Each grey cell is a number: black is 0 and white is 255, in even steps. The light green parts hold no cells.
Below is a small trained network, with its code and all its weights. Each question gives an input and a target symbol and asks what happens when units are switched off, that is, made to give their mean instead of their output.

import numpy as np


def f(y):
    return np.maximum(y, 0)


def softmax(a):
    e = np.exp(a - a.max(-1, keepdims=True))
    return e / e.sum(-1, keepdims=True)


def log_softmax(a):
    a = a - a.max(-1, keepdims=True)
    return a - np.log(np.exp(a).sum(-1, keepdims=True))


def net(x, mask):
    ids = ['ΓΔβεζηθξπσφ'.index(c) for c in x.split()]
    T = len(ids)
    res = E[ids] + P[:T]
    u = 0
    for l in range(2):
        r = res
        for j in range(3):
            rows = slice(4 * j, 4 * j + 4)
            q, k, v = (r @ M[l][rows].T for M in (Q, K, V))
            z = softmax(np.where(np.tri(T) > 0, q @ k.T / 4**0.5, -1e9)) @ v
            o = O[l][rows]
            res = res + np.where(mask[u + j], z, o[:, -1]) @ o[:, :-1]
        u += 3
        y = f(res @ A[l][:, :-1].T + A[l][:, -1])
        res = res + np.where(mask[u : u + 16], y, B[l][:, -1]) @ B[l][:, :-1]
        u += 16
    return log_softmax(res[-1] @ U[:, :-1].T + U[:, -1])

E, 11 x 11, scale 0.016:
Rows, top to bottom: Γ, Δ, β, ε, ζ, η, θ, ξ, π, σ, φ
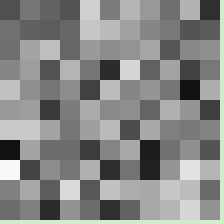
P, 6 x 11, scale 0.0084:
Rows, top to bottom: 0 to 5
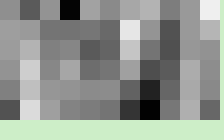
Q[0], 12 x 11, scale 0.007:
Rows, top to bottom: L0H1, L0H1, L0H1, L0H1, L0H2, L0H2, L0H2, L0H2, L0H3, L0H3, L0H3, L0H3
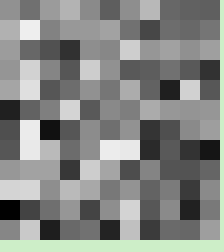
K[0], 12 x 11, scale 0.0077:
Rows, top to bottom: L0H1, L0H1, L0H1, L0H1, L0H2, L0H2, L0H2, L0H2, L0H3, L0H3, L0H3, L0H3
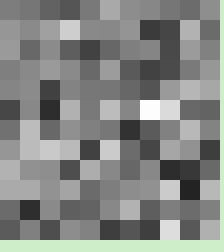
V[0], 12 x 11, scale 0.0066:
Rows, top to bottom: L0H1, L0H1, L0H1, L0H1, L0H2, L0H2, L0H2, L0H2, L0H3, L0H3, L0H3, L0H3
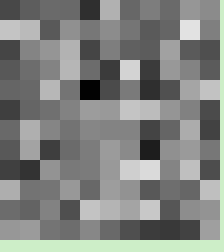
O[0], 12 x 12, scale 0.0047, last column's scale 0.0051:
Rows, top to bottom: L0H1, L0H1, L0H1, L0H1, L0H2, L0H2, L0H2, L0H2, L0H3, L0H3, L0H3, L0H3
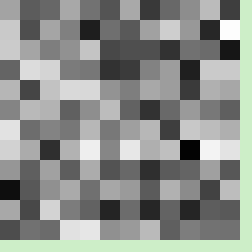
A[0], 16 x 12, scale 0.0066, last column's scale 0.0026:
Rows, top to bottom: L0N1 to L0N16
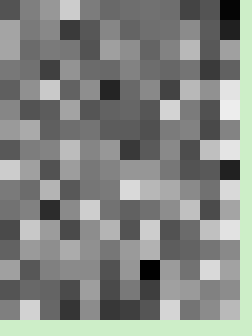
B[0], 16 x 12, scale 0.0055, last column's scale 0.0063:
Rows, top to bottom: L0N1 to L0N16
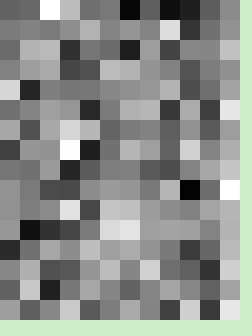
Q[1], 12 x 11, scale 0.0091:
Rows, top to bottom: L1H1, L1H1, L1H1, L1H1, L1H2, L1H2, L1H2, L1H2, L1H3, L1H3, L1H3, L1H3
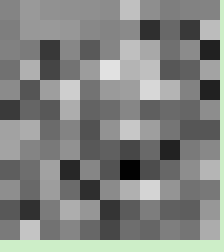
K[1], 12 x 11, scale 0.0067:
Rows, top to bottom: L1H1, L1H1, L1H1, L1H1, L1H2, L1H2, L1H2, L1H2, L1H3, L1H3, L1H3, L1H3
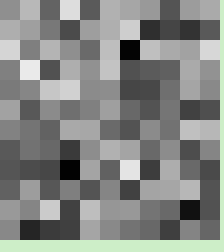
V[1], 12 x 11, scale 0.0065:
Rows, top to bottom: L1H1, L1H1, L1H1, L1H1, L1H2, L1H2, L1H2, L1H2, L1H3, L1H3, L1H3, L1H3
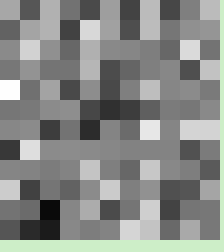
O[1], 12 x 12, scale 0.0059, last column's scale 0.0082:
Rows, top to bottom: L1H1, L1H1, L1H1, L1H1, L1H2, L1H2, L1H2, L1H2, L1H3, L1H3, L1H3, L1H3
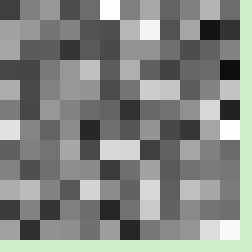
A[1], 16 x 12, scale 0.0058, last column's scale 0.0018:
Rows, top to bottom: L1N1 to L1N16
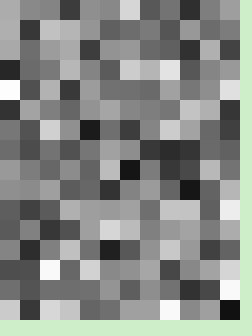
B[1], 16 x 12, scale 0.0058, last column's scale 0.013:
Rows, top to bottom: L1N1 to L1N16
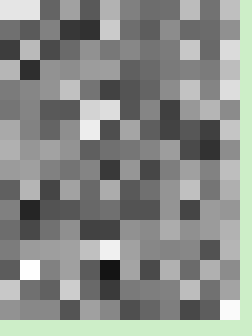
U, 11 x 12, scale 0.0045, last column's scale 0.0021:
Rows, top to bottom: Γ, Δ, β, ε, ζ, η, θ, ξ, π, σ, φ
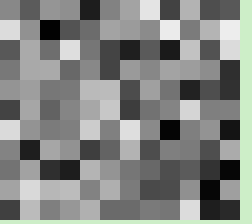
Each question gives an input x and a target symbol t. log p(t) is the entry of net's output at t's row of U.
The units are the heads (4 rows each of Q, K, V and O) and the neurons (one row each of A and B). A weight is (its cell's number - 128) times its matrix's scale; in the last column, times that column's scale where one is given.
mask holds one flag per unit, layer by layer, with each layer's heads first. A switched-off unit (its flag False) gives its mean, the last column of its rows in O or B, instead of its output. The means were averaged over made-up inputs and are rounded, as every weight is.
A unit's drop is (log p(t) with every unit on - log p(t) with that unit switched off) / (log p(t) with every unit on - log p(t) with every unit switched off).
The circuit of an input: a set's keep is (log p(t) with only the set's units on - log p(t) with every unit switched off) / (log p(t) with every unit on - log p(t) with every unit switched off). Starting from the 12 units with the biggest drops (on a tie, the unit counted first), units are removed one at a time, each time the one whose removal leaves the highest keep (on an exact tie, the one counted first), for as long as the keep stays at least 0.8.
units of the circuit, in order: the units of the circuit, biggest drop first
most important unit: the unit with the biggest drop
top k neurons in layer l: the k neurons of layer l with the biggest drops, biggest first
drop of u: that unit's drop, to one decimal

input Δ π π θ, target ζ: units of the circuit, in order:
[L0H2 L1H2 L1N16]
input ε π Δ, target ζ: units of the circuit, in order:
[L1H2 L0H2 L1N16]
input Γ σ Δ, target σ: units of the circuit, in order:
[L0H3 L0H2 L1H3 L1N1]
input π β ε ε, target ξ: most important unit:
L0H1
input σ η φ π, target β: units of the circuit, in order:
[L1N5 L1H3]
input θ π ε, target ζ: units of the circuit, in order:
[L1H2 L0H2 L1N16 L1N13]
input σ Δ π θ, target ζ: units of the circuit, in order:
[L1H2 L0H2 L1N16]
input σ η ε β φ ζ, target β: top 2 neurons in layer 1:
[L1N3 L1N9]
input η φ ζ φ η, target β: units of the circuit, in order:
[L1H2 L1H3 L0N10]
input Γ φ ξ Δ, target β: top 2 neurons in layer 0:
[L0N14 L0N16]
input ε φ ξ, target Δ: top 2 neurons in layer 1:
[L1N7 L1N5]
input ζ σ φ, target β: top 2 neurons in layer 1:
[L1N7 L1N9]
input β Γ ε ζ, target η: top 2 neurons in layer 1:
[L1N6 L1N3]
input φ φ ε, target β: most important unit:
L1H2
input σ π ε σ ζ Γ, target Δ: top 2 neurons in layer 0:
[L0N15 L0N6]
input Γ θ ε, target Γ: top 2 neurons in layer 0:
[L0N3 L0N6]
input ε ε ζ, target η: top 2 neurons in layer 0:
[L0N12 L0N8]
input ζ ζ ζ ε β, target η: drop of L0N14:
0.1
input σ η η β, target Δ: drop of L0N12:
0.3
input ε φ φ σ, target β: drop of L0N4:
0.0
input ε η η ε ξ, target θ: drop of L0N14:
0.1
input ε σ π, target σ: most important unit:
L1H3
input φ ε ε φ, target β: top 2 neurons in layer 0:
[L0N16 L0N10]
